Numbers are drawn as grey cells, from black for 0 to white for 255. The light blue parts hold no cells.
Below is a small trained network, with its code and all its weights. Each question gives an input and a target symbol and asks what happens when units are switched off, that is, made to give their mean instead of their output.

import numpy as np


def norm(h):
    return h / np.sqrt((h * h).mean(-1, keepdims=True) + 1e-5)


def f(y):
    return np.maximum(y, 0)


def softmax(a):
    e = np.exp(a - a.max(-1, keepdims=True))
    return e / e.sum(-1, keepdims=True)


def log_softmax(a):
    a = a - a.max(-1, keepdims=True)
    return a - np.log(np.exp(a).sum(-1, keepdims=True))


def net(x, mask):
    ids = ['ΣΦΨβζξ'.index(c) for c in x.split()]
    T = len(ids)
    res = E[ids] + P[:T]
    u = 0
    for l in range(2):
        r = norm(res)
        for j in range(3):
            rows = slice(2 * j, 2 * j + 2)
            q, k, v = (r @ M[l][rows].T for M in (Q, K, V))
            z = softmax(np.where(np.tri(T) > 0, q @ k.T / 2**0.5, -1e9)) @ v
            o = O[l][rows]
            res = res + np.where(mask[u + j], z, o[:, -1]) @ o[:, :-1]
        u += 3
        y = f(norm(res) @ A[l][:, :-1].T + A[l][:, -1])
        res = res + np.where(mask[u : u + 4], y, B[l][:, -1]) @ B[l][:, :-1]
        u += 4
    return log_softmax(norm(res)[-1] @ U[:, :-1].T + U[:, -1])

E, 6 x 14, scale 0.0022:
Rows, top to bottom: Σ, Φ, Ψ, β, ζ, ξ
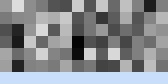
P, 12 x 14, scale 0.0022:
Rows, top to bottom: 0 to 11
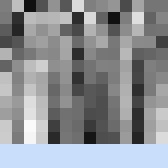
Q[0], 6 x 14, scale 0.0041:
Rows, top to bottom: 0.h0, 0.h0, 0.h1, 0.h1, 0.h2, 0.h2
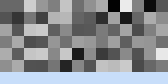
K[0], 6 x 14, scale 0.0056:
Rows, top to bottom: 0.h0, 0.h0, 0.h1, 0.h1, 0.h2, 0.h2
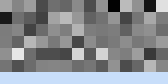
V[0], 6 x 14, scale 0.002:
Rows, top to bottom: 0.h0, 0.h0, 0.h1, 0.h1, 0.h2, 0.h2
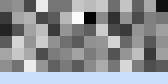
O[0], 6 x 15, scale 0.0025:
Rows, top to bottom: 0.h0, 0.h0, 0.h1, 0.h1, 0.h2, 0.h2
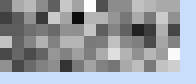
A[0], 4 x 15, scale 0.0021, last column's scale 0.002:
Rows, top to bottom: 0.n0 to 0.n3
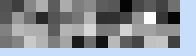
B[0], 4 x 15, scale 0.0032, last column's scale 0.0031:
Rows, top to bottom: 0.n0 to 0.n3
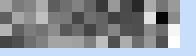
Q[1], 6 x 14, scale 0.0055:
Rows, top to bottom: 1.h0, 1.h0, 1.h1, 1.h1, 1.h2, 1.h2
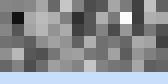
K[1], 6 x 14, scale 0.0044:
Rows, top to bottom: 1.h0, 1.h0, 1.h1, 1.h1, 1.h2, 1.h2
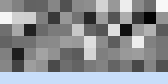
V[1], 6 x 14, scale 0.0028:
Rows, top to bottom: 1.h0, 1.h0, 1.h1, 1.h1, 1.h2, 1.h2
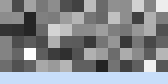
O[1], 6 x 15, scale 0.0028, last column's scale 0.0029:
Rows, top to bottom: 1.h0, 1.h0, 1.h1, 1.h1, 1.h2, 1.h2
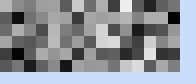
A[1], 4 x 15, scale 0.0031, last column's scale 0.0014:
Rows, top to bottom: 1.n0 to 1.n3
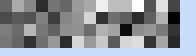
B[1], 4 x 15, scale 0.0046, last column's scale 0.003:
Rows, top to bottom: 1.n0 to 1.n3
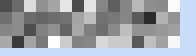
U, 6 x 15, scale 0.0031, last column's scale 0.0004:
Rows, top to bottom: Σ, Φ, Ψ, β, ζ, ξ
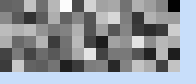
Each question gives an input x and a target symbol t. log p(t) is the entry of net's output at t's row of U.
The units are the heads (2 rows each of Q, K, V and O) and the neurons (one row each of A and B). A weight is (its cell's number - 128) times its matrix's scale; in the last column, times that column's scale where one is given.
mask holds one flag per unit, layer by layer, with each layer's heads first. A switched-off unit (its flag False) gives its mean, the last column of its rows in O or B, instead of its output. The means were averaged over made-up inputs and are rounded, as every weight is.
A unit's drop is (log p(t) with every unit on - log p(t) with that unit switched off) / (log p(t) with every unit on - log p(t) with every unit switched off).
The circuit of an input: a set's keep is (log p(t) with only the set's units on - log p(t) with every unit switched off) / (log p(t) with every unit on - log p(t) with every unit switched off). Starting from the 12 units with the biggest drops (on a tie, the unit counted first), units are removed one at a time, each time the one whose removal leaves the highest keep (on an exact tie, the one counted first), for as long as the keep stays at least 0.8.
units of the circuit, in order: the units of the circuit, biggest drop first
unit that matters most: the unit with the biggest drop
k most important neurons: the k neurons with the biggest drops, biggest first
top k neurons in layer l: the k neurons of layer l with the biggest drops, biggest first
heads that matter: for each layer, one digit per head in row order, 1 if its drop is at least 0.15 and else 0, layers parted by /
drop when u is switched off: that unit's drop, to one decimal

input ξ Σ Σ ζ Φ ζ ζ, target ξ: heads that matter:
011 / 000
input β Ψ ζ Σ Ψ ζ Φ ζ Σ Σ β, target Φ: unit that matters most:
1.h1
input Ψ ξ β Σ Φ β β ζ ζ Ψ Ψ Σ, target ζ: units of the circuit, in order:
0.h1, 1.h2, 1.n1, 1.n3
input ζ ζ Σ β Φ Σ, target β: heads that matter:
100 / 010
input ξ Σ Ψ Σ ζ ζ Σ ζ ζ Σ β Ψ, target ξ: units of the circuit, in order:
0.h1, 1.n3
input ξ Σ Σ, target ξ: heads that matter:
011 / 101
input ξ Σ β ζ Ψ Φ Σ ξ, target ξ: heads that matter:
010 / 000
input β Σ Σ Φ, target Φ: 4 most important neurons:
0.n3, 1.n0, 0.n2, 1.n3
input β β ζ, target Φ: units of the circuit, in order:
0.h0, 1.h1
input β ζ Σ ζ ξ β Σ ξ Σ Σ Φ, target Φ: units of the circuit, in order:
1.h1, 1.n0
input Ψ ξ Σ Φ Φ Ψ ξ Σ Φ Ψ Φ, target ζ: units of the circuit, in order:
0.h1, 1.n1, 1.n3
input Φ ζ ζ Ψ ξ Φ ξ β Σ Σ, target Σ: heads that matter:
000 / 001
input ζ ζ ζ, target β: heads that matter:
101 / 000
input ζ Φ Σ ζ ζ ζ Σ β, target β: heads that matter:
101 / 010
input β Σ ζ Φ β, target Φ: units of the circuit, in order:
0.h0, 1.h1
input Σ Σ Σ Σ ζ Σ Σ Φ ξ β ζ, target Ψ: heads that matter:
101 / 100
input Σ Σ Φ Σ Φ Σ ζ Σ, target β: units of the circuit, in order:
1.h1, 0.n3
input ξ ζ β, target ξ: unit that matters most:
0.h1
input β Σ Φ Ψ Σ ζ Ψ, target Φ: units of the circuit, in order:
1.h1, 1.n0
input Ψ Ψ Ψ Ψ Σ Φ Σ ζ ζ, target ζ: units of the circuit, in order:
0.h1, 1.n1, 1.n3
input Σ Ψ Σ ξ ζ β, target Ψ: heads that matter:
000 / 100
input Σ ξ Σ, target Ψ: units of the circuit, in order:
1.h2, 1.n0, 1.n3
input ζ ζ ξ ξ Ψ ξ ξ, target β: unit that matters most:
0.h2
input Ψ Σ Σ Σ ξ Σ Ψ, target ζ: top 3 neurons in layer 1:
1.n1, 1.n3, 1.n0
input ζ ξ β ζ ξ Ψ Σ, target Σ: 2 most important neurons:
1.n0, 0.n0
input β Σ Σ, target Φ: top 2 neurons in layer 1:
1.n0, 1.n2
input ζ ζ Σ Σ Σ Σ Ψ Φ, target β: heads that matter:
111 / 010
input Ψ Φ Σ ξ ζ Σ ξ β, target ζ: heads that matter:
011 / 000
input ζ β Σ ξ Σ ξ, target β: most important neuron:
1.n3
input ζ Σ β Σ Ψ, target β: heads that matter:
101 / 010
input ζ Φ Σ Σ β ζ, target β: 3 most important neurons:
1.n3, 1.n0, 0.n2
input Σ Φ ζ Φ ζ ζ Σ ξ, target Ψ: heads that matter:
101 / 100
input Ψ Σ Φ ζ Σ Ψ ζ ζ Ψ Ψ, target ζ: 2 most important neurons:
1.n1, 1.n3
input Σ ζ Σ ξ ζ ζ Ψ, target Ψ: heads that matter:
000 / 100
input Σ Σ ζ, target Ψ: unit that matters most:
1.h0
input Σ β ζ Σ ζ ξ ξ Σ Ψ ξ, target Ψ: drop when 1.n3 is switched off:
0.2
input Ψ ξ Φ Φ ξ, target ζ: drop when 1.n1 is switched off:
0.2
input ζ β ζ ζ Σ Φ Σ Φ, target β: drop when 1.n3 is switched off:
0.3
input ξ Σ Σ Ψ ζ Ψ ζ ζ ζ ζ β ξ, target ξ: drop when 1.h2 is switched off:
0.1
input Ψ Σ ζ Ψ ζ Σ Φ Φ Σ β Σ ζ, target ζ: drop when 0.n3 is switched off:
-0.1
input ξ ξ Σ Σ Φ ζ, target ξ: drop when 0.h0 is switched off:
0.1
